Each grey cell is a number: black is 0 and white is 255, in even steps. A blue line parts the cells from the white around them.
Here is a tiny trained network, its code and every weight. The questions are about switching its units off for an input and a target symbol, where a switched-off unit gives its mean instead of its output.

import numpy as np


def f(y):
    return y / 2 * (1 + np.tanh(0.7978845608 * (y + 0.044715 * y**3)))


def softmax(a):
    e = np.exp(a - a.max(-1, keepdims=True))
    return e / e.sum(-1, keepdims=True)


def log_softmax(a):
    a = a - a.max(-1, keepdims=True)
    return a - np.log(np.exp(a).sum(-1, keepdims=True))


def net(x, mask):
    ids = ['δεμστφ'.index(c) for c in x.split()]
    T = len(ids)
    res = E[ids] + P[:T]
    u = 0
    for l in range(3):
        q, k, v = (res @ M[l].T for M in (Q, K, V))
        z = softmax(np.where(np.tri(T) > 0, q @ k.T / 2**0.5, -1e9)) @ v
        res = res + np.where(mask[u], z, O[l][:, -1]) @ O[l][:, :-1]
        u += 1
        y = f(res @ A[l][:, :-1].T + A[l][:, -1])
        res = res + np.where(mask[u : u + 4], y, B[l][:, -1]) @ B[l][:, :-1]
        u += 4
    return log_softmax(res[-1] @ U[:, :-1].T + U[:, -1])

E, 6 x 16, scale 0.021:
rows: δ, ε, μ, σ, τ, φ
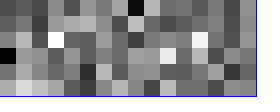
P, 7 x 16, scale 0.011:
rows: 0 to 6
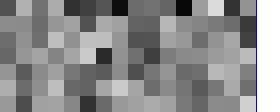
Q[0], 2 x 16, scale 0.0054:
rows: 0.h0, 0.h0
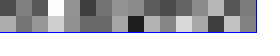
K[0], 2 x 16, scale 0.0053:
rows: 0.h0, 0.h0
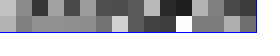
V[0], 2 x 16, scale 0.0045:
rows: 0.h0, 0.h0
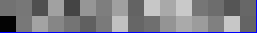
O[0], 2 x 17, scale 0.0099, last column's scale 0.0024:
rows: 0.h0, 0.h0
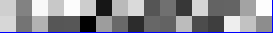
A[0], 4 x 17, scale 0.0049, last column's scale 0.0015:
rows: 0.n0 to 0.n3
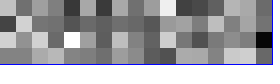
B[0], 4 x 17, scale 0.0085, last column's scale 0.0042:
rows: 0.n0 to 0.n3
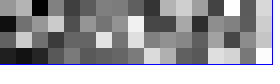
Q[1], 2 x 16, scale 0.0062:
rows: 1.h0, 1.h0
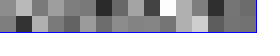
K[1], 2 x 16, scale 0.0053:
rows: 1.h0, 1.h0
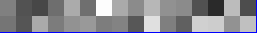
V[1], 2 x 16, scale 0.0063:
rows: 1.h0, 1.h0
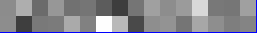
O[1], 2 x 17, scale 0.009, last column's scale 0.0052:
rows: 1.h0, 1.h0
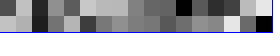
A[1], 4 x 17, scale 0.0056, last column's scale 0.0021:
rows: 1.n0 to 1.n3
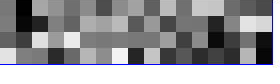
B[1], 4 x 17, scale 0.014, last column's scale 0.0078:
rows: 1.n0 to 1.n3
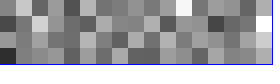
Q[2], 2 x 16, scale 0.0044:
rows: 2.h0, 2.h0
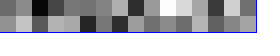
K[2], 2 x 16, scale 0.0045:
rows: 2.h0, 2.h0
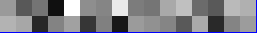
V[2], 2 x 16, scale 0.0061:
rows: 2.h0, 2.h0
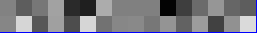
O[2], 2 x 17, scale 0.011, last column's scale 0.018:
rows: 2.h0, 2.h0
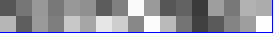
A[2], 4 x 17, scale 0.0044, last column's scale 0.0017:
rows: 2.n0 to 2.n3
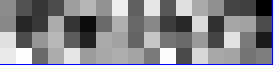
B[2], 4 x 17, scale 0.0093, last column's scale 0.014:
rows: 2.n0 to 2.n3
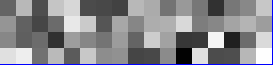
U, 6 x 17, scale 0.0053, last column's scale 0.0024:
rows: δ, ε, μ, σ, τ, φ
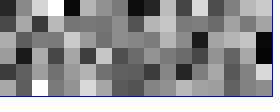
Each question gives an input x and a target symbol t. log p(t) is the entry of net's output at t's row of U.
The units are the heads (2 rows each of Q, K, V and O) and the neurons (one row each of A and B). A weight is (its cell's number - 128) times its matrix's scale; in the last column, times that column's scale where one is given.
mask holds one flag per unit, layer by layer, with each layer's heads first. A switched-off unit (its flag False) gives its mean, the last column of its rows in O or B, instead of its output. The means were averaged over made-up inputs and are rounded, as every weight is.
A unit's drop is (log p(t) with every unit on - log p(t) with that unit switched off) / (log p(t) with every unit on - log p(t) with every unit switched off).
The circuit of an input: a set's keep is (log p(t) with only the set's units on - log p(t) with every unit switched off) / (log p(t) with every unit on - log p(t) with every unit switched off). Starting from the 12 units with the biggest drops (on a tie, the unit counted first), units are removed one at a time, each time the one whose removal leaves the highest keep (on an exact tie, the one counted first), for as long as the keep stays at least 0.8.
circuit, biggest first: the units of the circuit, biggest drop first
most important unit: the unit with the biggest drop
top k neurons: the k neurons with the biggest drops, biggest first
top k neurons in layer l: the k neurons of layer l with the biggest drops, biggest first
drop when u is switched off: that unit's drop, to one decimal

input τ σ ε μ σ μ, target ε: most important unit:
0.n3
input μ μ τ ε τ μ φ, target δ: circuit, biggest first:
[0.n0; 2.n3]
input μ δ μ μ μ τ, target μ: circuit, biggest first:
[2.h0; 1.h0]
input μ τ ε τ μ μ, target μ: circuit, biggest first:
[1.h0; 2.h0; 0.n0]
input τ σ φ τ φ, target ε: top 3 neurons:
[0.n0; 1.n1; 0.n2]
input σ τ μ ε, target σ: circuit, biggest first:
[0.h0; 2.n3; 1.n1]
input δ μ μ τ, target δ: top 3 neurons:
[2.n3; 1.n2; 0.n0]
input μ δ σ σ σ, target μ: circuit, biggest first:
[0.h0; 1.n1]
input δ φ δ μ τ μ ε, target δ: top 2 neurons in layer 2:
[2.n3; 2.n2]
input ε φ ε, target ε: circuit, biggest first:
[0.h0; 2.n0]
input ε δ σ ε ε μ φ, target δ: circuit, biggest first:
[2.n3; 2.h0; 0.n0]
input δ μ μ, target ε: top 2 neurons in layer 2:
[2.n3; 2.n0]
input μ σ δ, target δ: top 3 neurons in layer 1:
[1.n3; 1.n1; 1.n0]
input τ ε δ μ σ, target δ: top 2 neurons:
[1.n1; 0.n3]
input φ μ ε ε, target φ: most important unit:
1.h0
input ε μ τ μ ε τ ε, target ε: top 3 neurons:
[1.n0; 2.n0; 0.n1]
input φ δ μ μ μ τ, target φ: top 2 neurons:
[0.n1; 0.n3]
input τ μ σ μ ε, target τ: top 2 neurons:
[2.n3; 1.n2]
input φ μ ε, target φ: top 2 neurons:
[0.n1; 2.n3]
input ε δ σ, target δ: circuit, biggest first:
[2.h0]
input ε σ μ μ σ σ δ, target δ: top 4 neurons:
[1.n3; 1.n1; 2.n2; 2.n0]
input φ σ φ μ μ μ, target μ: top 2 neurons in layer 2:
[2.n1; 2.n3]
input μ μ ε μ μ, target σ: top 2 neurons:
[1.n1; 2.n2]
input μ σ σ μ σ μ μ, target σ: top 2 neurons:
[0.n0; 1.n1]
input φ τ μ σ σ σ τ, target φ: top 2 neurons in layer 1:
[1.n0; 1.n2]
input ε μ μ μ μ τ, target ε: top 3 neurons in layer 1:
[1.n0; 1.n1; 1.n2]
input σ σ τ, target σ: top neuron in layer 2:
[2.n3]
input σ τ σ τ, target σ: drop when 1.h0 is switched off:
0.3
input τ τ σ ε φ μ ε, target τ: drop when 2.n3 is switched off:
0.1
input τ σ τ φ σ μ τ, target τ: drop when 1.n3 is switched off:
0.0
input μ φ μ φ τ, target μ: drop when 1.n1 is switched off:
0.1
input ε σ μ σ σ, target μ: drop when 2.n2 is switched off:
0.3
